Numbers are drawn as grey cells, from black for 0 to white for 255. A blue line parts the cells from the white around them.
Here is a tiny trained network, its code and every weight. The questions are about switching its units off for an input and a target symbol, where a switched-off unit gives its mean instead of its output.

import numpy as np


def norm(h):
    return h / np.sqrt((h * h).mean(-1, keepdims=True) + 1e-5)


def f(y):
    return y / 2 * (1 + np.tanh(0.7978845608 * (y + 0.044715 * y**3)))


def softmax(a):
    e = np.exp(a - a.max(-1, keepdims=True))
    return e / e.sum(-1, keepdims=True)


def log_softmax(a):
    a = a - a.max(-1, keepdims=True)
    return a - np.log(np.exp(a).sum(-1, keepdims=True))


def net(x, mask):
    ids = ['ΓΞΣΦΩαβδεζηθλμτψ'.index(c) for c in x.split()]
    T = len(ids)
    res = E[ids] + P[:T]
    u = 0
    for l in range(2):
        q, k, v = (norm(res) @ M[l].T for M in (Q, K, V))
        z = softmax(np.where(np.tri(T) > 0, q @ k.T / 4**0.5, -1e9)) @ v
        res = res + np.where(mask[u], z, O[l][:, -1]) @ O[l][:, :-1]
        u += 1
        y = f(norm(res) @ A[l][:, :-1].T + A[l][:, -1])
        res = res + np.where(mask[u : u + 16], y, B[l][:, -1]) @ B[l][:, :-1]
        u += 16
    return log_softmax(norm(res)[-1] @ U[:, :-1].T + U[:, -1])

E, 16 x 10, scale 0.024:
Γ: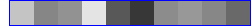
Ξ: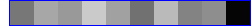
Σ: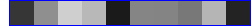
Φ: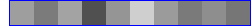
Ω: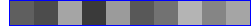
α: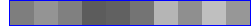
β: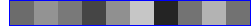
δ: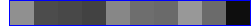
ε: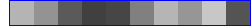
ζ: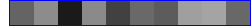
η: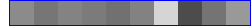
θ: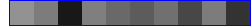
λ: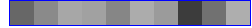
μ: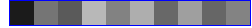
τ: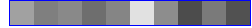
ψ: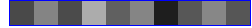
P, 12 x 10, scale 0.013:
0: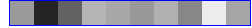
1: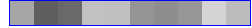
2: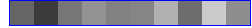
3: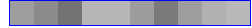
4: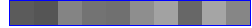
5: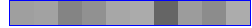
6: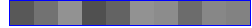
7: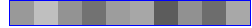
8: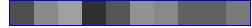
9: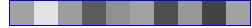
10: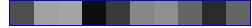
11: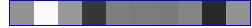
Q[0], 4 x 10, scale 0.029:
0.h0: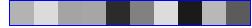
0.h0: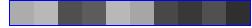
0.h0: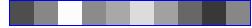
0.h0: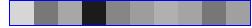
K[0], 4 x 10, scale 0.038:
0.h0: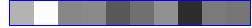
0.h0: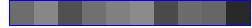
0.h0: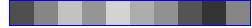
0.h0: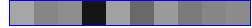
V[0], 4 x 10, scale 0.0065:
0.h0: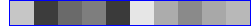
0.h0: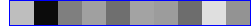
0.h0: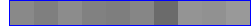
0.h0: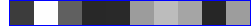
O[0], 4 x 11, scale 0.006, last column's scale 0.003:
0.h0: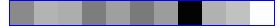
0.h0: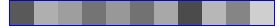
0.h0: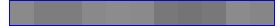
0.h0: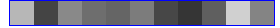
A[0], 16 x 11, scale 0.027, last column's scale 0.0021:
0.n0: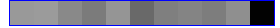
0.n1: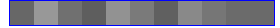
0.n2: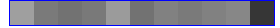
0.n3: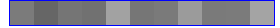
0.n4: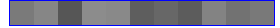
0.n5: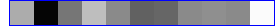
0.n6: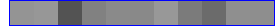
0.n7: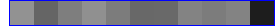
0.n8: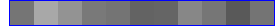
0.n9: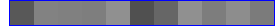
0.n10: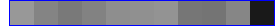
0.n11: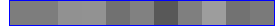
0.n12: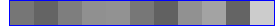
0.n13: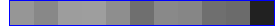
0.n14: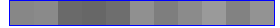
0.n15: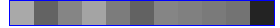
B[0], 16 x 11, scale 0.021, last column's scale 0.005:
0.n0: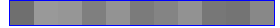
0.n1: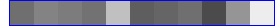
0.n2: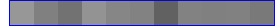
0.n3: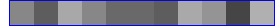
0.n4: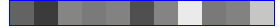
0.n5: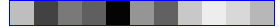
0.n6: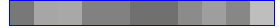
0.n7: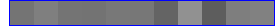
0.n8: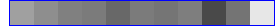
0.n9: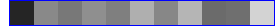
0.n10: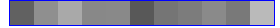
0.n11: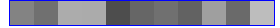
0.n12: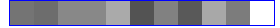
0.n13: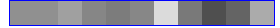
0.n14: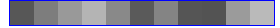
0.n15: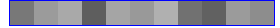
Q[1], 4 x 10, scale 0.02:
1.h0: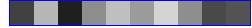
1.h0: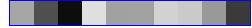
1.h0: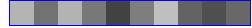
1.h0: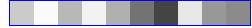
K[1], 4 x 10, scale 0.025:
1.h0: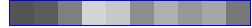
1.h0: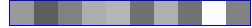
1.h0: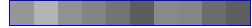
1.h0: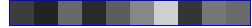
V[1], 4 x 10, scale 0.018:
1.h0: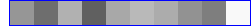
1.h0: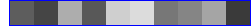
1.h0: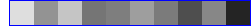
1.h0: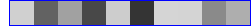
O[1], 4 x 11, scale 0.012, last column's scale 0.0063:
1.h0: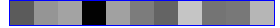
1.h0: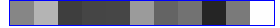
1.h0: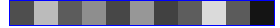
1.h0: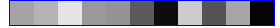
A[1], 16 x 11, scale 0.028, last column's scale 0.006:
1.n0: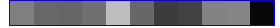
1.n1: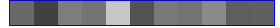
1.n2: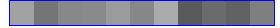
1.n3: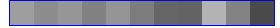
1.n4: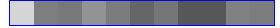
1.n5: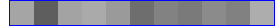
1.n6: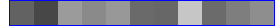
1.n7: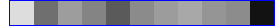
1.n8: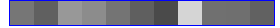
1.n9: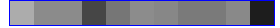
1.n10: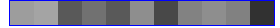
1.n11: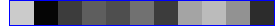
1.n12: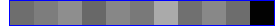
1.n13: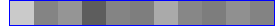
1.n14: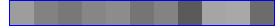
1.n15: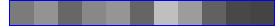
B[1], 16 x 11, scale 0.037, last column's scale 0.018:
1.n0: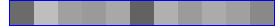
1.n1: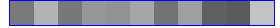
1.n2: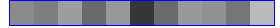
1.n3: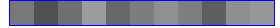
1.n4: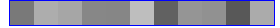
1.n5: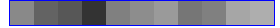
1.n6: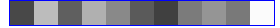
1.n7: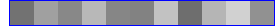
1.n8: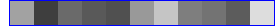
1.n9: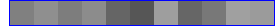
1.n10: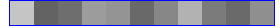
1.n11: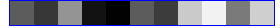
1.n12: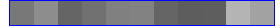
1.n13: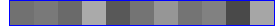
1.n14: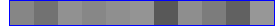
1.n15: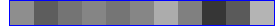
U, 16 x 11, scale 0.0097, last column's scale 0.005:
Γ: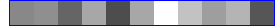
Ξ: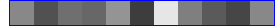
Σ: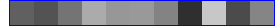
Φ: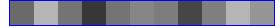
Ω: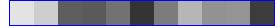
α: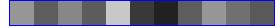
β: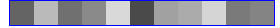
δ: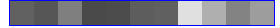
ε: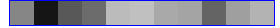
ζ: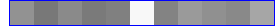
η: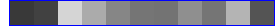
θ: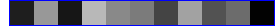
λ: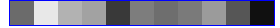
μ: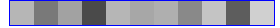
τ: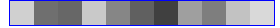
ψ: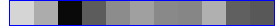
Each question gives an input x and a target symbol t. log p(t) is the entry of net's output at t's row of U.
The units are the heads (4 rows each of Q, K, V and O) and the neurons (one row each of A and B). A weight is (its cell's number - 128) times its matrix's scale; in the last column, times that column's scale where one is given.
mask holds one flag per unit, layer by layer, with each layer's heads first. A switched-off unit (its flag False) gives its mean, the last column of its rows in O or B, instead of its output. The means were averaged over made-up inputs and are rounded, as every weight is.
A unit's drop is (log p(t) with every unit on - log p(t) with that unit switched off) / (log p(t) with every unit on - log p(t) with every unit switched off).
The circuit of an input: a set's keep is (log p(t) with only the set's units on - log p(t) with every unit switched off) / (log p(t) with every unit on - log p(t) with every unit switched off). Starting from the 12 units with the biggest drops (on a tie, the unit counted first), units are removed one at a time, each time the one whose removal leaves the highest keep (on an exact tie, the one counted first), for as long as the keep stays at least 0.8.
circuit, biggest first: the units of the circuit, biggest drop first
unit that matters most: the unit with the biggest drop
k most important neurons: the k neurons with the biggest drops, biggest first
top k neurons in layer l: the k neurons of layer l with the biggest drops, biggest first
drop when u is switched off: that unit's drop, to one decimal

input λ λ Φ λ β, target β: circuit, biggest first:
1.n0, 0.n1
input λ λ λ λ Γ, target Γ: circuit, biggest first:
1.n7, 0.n5
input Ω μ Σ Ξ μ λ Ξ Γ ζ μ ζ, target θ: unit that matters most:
0.n1
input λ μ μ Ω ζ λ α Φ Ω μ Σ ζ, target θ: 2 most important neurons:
1.n6, 0.n1
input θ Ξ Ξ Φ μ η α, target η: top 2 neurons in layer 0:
0.n4, 0.n9
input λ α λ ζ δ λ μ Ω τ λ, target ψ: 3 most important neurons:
1.n10, 1.n11, 1.n6
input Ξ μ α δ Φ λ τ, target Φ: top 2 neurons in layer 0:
0.n12, 0.n4
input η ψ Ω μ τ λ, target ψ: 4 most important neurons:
0.n12, 1.n10, 1.n11, 1.n6
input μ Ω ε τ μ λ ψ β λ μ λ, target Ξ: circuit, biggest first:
1.h0, 1.n11
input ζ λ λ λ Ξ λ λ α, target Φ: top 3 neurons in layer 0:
0.n12, 0.n4, 0.n9
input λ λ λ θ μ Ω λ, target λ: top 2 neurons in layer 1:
1.n4, 1.n8
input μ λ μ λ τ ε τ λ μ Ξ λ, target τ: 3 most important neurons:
0.n8, 1.n10, 1.n11
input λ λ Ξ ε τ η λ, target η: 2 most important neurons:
0.n6, 0.n4
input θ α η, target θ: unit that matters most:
0.h0
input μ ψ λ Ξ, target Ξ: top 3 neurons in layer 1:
1.n15, 1.n6, 1.n11
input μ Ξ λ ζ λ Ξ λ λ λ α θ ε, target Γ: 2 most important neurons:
0.n4, 1.n7
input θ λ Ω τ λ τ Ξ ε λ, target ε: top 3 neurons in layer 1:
1.n6, 1.n11, 1.n5
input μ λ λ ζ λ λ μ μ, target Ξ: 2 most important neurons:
0.n4, 0.n1
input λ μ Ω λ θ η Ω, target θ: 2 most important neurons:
1.n6, 0.n9
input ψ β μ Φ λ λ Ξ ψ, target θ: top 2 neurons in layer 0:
0.n4, 0.n1
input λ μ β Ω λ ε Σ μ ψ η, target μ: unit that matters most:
1.h0
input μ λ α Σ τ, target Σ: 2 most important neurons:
0.n8, 1.n11
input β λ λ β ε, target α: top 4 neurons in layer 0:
0.n1, 0.n14, 0.n9, 0.n11
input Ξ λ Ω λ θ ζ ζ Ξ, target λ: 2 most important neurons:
1.n4, 0.n4
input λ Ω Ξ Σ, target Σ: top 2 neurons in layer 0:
0.n11, 0.n12
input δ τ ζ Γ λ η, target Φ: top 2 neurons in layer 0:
0.n12, 0.n4
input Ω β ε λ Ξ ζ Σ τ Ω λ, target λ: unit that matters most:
1.n4
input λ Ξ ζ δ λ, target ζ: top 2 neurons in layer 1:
1.n4, 1.n6
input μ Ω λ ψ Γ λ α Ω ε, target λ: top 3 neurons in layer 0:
0.n9, 0.n3, 0.n14
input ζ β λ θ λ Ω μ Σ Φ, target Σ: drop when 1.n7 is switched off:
0.0
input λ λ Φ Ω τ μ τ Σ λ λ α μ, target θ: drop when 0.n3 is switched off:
0.1
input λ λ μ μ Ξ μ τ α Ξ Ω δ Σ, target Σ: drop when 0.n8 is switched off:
0.8
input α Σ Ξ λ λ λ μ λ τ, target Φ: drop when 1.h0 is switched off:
0.3
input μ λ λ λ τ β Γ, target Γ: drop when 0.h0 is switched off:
0.2
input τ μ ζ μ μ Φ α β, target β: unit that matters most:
1.n0
